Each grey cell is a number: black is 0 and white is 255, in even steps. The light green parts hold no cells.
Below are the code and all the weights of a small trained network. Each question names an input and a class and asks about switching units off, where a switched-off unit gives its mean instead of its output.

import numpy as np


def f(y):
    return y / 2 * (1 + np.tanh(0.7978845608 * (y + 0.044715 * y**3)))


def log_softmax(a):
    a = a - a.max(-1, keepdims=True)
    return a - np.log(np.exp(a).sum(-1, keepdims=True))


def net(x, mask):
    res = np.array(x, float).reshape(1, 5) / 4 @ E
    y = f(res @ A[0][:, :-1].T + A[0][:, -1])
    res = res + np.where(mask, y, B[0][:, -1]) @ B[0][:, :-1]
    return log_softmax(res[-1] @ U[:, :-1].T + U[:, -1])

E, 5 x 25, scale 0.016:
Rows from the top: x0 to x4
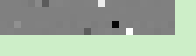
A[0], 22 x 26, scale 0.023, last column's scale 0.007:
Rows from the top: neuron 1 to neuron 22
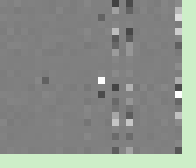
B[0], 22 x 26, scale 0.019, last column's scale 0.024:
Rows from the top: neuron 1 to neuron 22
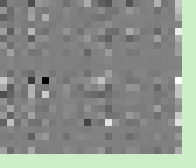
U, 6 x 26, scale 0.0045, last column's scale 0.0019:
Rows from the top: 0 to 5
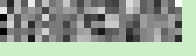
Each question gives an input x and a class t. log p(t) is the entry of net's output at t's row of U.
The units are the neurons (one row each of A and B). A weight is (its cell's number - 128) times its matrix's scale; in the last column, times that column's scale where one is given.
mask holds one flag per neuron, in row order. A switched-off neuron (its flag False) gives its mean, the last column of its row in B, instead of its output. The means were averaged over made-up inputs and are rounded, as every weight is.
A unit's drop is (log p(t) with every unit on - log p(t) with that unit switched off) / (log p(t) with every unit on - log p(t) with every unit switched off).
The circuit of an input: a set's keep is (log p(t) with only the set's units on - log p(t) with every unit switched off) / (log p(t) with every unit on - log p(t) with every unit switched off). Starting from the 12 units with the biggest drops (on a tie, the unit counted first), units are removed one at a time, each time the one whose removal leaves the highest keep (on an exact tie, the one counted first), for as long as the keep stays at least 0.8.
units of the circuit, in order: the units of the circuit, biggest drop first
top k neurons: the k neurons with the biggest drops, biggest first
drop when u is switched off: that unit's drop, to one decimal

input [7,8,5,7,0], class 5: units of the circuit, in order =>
[neuron 1]
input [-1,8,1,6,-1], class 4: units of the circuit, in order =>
[neuron 12; neuron 1]
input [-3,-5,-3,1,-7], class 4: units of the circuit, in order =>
[neuron 1; neuron 12]
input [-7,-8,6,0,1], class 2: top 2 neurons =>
[neuron 5; neuron 13]
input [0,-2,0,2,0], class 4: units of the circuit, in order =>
[neuron 12; neuron 5]
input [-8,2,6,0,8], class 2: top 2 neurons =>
[neuron 18; neuron 5]
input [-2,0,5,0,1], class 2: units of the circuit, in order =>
[neuron 5; neuron 12]
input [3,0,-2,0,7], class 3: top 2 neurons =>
[neuron 18; neuron 5]
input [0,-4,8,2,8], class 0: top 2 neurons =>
[neuron 12; neuron 13]
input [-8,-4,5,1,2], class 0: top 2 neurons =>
[neuron 18; neuron 1]
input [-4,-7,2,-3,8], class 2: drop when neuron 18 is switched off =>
0.1
